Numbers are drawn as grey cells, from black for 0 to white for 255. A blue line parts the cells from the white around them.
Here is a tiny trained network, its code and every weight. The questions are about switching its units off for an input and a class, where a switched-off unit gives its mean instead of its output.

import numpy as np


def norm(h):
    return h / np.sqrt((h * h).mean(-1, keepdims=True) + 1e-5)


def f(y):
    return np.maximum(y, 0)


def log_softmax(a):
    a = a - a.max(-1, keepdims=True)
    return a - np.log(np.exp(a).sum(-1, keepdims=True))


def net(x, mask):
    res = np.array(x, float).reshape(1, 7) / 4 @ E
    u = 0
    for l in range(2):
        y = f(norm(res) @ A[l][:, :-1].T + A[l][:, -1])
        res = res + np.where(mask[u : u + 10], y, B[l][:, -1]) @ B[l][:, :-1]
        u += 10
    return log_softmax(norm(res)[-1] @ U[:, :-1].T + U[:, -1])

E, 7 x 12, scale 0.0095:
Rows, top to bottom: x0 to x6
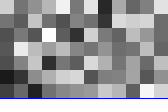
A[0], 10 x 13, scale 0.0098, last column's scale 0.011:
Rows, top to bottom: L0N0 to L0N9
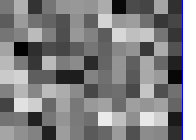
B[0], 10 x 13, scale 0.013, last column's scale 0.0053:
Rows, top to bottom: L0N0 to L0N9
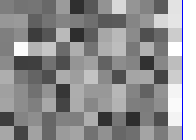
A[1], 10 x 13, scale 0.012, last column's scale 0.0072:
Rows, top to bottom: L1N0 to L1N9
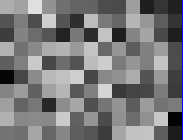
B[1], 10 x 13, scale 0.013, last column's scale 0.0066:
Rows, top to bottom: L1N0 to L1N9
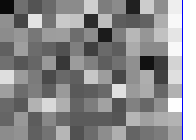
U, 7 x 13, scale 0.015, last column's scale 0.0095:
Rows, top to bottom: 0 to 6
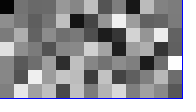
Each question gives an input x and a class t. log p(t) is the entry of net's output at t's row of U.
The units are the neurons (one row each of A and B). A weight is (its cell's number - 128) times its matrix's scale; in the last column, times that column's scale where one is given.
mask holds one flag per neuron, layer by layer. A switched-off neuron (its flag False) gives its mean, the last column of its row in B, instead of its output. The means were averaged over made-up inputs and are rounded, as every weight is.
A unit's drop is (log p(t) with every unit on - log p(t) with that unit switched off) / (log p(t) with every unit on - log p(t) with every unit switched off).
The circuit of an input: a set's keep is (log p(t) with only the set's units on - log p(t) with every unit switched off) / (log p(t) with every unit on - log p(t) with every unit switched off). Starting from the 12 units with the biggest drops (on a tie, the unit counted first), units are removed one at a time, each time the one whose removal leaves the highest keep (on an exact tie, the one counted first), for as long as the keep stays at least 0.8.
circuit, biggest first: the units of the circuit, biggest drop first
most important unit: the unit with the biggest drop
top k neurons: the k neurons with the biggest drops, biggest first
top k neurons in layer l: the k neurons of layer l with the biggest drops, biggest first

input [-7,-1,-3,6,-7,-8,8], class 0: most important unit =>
L0N8
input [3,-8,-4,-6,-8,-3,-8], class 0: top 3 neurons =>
[L1N0; L0N2; L0N7]
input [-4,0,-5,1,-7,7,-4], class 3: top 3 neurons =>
[L1N5; L0N7; L1N4]
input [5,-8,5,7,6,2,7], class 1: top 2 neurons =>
[L0N0; L1N6]
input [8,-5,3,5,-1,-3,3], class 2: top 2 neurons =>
[L1N8; L1N3]
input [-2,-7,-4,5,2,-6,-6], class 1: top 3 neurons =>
[L0N0; L1N6; L0N8]
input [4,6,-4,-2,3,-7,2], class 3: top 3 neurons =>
[L0N5; L0N0; L0N9]
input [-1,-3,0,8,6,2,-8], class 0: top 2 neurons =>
[L1N0; L0N3]
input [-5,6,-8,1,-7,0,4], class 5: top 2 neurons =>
[L1N7; L0N9]
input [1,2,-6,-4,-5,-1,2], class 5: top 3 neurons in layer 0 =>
[L0N9; L0N7; L0N6]
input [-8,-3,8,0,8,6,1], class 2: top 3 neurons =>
[L1N2; L0N1; L0N6]
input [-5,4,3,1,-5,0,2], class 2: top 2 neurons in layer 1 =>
[L1N4; L1N2]
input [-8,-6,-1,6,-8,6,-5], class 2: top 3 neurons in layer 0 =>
[L0N1; L0N3; L0N7]
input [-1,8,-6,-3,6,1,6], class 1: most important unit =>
L0N2
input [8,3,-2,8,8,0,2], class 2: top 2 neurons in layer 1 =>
[L1N8; L1N3]
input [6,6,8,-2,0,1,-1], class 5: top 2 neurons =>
[L1N1; L0N0]
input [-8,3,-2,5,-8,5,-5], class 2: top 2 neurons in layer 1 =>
[L1N2; L1N4]
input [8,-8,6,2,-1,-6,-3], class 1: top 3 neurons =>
[L1N6; L0N0; L0N1]
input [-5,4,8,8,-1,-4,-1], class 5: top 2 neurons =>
[L1N1; L0N3]
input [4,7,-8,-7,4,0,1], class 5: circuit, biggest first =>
[L1N7]
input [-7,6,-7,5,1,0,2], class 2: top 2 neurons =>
[L1N2; L0N1]
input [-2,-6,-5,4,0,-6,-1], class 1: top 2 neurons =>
[L0N0; L1N1]
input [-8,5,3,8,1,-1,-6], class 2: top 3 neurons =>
[L1N2; L0N1; L0N3]
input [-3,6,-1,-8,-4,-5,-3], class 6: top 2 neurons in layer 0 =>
[L0N3; L0N0]
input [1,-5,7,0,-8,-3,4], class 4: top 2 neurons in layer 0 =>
[L0N4; L0N6]
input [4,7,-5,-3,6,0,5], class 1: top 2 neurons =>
[L0N2; L1N0]
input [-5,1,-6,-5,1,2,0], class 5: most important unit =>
L1N7
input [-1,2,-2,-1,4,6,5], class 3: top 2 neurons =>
[L1N5; L1N0]
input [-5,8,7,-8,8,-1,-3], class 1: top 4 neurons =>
[L0N2; L1N9; L0N6; L0N7]
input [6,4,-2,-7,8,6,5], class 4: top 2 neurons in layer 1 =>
[L1N4; L1N0]
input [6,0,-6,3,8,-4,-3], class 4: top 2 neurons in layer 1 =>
[L1N4; L1N2]
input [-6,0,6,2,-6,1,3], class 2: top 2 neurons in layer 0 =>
[L0N1; L0N7]
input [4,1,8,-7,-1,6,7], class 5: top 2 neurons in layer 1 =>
[L1N1; L1N0]
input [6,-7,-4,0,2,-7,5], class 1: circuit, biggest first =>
[L0N0]
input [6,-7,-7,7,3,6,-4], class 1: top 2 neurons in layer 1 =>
[L1N6; L1N1]
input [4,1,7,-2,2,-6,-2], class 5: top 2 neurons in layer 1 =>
[L1N1; L1N5]
